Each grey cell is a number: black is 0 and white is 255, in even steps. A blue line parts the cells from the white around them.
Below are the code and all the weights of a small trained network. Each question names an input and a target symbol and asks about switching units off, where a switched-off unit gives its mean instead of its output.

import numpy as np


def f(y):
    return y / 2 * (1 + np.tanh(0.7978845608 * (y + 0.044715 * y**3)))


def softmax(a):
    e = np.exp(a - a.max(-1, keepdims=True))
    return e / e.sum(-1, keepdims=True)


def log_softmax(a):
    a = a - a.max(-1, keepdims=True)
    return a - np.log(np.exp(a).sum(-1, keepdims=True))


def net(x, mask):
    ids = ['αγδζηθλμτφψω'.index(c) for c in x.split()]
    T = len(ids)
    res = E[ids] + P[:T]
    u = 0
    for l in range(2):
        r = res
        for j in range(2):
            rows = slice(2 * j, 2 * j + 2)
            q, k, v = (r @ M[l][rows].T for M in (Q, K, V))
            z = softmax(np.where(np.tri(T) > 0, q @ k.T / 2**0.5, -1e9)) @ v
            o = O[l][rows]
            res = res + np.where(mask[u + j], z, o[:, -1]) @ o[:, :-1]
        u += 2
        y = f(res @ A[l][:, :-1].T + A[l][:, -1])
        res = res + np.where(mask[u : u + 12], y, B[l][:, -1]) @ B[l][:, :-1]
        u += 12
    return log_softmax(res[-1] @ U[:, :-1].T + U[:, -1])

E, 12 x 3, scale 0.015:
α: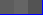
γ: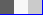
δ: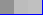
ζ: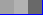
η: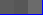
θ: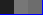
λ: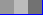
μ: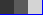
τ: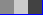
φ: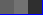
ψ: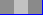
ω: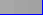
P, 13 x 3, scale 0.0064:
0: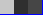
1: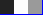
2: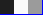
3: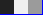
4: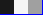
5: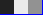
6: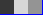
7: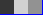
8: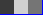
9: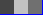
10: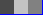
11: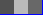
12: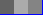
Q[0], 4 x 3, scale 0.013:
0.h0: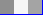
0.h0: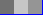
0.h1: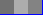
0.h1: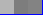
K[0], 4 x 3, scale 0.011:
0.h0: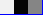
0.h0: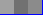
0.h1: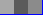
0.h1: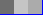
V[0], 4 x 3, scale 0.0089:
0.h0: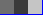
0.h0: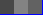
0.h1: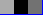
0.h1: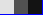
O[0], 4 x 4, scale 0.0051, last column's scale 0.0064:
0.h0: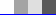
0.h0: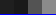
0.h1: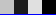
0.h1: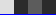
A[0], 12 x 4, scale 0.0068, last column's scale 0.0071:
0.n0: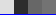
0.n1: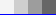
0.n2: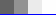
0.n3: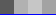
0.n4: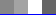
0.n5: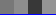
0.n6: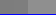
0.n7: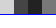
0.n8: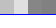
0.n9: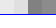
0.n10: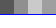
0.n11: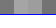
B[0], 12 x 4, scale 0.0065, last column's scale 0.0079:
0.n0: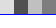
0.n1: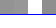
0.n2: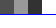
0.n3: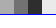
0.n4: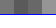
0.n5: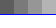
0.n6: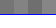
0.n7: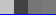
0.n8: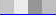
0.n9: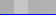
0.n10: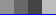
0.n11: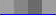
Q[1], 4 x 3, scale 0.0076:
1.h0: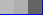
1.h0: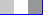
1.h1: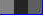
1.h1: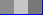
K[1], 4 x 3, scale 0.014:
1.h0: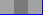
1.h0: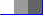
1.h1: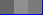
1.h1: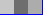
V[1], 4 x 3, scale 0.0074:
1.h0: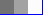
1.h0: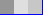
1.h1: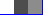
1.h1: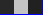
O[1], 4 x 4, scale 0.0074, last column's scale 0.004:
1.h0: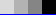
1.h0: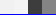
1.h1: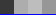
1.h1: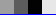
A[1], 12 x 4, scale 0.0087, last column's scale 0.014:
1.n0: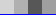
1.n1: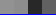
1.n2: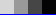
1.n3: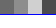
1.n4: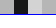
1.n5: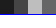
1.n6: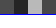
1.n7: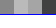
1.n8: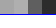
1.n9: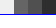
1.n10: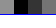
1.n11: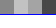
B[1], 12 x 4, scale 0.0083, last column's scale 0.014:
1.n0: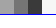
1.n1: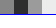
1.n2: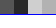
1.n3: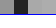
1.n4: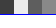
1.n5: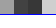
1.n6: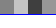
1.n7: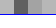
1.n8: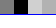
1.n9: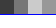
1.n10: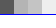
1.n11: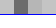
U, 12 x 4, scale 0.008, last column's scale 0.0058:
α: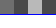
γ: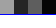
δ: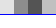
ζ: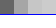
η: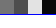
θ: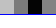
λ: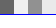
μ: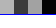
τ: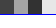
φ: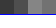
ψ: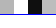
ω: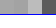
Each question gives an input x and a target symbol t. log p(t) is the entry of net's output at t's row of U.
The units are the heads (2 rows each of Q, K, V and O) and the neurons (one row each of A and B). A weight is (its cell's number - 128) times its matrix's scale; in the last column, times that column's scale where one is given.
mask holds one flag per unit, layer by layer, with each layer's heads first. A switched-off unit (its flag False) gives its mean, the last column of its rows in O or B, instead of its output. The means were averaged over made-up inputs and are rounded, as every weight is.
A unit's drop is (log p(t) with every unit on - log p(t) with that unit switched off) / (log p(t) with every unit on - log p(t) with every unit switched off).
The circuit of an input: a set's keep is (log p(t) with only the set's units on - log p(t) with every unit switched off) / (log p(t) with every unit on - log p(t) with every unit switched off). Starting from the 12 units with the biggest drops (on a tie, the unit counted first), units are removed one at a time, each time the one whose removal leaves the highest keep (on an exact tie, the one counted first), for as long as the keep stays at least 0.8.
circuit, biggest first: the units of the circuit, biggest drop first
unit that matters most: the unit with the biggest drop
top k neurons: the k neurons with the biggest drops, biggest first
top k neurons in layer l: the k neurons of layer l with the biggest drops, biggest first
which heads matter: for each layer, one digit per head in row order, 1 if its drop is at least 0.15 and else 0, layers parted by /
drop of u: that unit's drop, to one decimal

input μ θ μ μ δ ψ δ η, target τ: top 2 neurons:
[1.n8 1.n2]
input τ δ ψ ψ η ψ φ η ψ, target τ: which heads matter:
11 / 10
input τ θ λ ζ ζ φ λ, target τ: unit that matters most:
0.h0
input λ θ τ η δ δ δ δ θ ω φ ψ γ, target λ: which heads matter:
01 / 01
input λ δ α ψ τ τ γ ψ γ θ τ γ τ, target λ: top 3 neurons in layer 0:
[0.n7 0.n2 0.n0]
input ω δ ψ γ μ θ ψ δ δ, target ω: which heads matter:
11 / 11
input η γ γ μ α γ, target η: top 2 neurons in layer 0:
[0.n0 0.n7]
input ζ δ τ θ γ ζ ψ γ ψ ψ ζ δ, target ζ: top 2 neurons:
[0.n7 0.n0]
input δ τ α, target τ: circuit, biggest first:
[1.n8 1.n11 1.n7]
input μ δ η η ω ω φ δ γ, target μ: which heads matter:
10 / 10
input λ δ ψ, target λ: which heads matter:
01 / 01
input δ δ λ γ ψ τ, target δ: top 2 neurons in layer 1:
[1.n0 1.n8]
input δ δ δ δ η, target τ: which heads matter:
00 / 00
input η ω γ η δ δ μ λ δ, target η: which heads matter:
11 / 11
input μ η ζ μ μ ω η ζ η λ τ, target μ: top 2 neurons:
[1.n2 1.n8]
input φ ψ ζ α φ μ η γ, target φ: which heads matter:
11 / 11
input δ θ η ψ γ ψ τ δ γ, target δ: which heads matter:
10 / 10
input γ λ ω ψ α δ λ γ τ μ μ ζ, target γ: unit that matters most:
1.h1
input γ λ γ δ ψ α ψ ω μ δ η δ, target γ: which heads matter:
01 / 11
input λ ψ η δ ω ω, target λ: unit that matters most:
0.h1
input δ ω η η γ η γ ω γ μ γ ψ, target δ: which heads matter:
11 / 10
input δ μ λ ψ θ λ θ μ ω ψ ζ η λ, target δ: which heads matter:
11 / 10
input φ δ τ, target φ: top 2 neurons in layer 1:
[1.n3 1.n5]
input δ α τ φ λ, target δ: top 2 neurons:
[1.n0 1.n8]
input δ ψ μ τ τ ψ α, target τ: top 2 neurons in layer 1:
[1.n8 1.n2]
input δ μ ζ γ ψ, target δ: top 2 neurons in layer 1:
[1.n0 1.n8]
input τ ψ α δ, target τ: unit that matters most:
0.h0
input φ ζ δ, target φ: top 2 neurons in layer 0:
[0.n0 0.n7]
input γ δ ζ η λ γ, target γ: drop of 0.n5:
0.0
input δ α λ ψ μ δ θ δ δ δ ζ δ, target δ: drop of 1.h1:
0.1
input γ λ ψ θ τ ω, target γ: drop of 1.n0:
0.3
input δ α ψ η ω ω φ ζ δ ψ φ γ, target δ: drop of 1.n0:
0.3
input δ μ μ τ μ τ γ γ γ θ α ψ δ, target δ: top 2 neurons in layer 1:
[1.n0 1.n8]
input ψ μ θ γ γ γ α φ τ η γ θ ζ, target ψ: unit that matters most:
0.h1
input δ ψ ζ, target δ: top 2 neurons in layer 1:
[1.n0 1.n8]
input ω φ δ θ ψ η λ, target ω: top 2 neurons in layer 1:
[1.n11 1.n7]
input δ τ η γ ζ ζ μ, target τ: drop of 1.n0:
-0.1
